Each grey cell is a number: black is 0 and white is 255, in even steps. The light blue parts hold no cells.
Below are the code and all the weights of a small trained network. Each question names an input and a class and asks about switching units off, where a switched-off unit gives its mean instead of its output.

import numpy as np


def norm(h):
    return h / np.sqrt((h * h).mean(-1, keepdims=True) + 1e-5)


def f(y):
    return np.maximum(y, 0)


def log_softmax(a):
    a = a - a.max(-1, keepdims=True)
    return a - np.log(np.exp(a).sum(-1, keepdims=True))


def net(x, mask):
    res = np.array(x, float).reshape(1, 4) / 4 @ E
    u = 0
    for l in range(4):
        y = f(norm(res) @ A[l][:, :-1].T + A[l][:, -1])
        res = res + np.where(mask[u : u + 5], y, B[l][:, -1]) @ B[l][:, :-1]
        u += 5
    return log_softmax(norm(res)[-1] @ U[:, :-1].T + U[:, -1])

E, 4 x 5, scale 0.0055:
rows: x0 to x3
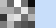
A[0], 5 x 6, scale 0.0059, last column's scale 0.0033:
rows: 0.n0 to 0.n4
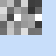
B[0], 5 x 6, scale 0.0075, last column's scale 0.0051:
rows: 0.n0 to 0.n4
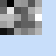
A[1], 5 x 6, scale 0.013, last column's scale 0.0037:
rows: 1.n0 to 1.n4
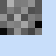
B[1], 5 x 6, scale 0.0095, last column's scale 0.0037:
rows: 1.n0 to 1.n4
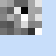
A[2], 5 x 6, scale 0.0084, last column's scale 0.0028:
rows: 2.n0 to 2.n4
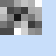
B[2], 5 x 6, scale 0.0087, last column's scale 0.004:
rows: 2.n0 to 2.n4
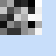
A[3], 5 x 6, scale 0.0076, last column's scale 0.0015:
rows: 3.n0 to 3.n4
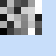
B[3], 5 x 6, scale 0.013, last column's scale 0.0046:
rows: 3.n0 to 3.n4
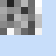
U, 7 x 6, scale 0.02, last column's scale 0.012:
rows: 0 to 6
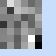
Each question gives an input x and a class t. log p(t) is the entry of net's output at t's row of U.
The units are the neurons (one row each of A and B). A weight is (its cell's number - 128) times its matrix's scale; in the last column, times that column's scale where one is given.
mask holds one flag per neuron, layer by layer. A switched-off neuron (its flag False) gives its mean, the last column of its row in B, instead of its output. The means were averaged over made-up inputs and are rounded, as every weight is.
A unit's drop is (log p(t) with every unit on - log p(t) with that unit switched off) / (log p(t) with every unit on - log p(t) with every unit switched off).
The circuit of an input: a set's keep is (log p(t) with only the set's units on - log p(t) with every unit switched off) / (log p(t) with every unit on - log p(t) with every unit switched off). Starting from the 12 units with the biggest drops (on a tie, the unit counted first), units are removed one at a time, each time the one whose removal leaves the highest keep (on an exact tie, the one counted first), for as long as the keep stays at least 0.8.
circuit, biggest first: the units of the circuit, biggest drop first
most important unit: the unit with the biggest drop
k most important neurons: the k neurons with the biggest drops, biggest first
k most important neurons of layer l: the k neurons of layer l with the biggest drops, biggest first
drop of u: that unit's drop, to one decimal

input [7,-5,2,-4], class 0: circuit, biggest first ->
3.n0, 1.n2
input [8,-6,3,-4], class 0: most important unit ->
0.n2
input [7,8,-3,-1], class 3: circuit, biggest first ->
0.n0, 2.n3
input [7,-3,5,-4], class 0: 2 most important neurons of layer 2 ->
2.n2, 2.n0
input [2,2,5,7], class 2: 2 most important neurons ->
1.n4, 2.n2
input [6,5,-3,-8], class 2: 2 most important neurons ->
0.n2, 3.n4
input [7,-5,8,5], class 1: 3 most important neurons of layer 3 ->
3.n4, 3.n2, 3.n1
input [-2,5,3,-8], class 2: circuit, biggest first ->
2.n0, 3.n1
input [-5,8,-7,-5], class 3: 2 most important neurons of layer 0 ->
0.n1, 0.n0
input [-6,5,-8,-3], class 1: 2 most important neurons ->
2.n1, 1.n2
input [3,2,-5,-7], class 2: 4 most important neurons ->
0.n2, 3.n1, 1.n4, 3.n0
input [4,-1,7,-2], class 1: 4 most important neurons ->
2.n1, 0.n2, 2.n4, 3.n4
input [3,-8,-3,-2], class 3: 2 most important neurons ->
1.n2, 2.n3
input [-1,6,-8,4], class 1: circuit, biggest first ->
2.n2
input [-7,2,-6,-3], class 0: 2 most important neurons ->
3.n4, 2.n2
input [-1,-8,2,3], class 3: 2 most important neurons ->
1.n4, 0.n2
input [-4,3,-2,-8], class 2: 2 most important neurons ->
2.n0, 3.n1
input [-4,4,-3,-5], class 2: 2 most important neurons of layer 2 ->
2.n0, 2.n1
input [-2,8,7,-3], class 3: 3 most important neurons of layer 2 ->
2.n0, 2.n2, 2.n4
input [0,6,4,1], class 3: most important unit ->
0.n4
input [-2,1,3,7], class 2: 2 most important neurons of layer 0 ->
0.n2, 0.n1
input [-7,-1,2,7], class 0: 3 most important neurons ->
3.n4, 2.n2, 2.n0
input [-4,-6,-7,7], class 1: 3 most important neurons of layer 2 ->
2.n1, 2.n2, 2.n0
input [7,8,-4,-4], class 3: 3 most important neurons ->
0.n0, 2.n3, 1.n0
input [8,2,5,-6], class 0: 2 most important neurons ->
0.n2, 2.n2
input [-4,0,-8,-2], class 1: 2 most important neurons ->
2.n1, 2.n2
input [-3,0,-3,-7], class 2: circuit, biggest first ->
3.n1
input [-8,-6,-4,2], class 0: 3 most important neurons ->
3.n4, 2.n2, 2.n0
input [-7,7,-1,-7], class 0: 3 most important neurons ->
3.n4, 2.n2, 3.n1
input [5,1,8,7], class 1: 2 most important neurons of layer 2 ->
2.n1, 2.n0
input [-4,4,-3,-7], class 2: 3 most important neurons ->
2.n0, 3.n1, 0.n1
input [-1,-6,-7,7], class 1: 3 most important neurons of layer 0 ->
0.n4, 0.n0, 0.n1
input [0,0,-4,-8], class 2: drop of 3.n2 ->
0.1
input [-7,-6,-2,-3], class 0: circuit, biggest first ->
3.n4
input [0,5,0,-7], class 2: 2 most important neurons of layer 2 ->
2.n0, 2.n4
